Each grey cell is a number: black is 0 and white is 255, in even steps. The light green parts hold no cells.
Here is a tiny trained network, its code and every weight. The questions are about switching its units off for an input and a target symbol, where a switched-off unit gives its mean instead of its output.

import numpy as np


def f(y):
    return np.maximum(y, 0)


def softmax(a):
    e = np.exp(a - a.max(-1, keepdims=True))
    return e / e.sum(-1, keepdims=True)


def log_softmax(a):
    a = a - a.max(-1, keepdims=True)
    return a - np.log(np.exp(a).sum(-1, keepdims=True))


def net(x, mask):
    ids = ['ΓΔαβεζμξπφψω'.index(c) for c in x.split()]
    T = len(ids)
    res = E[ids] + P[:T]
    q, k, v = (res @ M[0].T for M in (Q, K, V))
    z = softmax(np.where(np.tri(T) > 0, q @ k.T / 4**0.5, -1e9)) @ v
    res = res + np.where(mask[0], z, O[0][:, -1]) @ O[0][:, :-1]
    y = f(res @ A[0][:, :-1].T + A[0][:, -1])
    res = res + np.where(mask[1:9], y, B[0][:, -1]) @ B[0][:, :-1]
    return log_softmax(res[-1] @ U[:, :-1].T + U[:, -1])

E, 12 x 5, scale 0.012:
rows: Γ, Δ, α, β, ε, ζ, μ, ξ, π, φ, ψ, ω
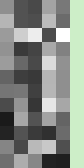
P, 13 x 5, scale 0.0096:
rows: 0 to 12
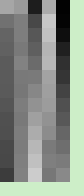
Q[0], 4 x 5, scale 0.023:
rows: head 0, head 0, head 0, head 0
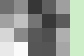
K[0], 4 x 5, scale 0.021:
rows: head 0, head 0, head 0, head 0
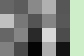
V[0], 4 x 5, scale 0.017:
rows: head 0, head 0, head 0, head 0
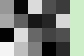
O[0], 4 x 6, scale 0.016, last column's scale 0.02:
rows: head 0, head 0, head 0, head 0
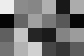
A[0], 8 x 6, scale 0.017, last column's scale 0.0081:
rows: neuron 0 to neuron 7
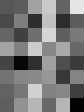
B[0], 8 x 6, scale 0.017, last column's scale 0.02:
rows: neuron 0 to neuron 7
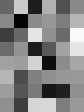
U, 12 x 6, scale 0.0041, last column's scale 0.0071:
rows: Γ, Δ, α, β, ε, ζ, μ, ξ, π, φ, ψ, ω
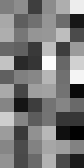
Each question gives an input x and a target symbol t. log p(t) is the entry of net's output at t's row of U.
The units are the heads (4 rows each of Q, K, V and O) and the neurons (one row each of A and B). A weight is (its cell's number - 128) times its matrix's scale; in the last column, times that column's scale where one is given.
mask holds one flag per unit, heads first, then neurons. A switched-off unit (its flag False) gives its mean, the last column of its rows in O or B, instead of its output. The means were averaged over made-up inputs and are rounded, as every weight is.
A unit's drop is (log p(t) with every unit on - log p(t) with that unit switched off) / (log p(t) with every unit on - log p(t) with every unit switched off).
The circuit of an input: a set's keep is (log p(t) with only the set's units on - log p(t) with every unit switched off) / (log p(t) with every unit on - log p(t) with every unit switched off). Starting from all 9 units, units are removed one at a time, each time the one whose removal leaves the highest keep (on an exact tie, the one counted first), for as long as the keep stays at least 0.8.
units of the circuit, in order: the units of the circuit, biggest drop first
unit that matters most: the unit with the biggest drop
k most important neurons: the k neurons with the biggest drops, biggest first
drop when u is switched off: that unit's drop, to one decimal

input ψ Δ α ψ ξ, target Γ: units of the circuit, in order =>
[head 0; neuron 2]
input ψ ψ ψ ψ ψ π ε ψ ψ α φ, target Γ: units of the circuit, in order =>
[neuron 2; neuron 1]
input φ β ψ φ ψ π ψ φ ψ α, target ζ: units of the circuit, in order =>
[head 0]
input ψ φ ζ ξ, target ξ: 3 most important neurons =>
[neuron 1; neuron 4; neuron 2]
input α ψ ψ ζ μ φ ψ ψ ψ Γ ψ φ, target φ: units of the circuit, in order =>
[head 0; neuron 7; neuron 6]
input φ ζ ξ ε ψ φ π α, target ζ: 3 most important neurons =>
[neuron 7; neuron 3; neuron 1]
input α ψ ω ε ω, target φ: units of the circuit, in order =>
[head 0; neuron 7; neuron 6]
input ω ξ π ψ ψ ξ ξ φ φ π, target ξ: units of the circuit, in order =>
[head 0; neuron 1]
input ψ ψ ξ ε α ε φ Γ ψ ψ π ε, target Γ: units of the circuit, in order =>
[neuron 2; head 0]
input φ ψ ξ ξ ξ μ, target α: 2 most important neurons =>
[neuron 4; neuron 3]
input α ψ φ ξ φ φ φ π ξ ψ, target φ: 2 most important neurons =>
[neuron 7; neuron 6]
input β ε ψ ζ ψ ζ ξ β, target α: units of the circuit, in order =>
[head 0; neuron 4]
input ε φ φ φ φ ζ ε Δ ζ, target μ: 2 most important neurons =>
[neuron 4; neuron 2]
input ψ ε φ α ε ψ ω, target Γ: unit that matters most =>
neuron 2
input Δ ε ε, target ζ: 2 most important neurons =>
[neuron 2; neuron 0]
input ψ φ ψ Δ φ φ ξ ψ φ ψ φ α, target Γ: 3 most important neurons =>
[neuron 2; neuron 1; neuron 7]
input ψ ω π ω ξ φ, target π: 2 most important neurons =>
[neuron 2; neuron 3]
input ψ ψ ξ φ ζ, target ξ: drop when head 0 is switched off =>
1.5
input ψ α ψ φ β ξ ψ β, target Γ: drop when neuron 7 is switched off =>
0.2
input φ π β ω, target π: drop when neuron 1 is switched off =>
0.0
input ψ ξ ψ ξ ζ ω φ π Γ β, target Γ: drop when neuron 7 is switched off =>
0.1
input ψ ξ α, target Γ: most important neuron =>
[neuron 1]
